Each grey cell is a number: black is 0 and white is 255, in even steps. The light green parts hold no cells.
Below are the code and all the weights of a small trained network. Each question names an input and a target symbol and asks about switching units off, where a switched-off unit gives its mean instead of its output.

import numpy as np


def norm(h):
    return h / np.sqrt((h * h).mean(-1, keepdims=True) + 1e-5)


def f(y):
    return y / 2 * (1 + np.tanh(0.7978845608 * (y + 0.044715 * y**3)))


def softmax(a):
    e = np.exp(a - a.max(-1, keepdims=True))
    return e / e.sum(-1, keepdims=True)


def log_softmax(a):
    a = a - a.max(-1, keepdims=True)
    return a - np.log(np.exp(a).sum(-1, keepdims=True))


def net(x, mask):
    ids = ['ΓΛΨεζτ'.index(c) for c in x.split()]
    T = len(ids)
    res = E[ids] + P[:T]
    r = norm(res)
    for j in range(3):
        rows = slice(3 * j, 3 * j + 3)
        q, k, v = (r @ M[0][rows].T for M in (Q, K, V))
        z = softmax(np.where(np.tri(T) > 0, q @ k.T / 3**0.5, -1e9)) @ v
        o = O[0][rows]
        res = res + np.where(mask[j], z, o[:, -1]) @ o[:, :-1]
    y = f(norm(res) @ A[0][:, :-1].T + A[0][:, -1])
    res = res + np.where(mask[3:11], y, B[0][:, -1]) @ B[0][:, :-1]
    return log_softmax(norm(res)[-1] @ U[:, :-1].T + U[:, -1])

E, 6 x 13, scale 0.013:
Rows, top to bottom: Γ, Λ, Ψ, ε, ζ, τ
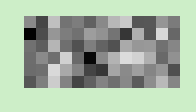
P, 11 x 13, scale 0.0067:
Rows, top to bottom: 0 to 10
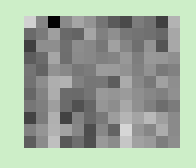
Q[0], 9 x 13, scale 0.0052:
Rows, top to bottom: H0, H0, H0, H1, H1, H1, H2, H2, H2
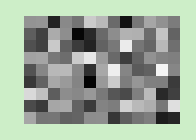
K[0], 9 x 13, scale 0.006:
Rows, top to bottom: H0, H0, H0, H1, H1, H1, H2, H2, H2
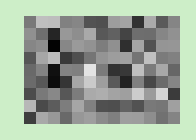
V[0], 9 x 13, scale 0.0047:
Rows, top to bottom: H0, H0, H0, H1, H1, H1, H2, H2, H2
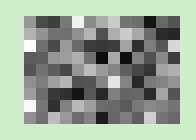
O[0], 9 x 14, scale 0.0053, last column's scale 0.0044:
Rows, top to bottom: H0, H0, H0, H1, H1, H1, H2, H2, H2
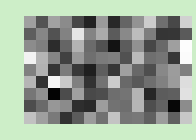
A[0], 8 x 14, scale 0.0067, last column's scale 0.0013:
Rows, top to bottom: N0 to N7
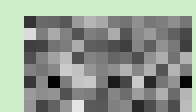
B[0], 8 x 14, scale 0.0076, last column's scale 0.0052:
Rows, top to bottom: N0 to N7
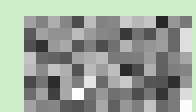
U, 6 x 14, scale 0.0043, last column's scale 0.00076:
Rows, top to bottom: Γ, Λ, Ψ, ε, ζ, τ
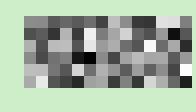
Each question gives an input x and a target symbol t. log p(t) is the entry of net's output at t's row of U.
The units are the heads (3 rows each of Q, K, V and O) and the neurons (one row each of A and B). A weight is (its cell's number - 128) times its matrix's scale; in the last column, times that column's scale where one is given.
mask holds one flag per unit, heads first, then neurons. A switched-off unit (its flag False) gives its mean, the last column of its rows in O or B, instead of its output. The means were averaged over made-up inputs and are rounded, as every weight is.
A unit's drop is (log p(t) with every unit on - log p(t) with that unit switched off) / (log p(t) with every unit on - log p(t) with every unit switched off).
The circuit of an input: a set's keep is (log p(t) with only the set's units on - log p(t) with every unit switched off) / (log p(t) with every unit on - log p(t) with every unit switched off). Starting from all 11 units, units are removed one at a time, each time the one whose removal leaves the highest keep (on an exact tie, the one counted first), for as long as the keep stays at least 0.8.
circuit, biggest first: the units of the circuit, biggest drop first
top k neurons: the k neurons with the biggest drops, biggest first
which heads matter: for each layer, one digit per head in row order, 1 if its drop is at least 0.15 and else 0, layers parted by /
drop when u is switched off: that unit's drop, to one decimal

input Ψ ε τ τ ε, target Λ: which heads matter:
110
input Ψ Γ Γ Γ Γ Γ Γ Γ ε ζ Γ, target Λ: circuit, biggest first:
(H1, H0, N5)
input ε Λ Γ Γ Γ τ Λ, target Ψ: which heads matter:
101
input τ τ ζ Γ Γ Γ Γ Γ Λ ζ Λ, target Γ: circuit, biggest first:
(H0)
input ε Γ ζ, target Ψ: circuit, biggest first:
(H1, H2)
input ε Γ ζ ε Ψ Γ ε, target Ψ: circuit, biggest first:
(N4, H1)
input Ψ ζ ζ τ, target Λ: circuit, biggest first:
(H0, N5)
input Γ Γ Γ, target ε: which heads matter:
100
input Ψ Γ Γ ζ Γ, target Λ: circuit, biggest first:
(H0, H1, N5)
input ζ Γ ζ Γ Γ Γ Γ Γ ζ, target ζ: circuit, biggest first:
(H1, N6)
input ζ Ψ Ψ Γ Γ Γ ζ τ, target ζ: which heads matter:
000
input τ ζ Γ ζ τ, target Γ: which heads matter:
100
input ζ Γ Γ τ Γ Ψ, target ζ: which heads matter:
011
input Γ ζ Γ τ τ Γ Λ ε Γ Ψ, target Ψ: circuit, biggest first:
(H0)
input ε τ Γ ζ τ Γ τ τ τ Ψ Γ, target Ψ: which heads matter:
011
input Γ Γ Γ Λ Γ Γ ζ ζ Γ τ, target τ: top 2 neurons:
(N3, N2)
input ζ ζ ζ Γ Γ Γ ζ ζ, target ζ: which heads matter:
000
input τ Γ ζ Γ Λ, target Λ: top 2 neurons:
(N5, N0)
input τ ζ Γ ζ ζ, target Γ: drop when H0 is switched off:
0.7
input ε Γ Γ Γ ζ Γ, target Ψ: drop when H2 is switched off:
0.1
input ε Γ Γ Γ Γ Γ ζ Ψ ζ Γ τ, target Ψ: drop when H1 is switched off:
0.7
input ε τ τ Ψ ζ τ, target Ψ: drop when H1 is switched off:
0.5
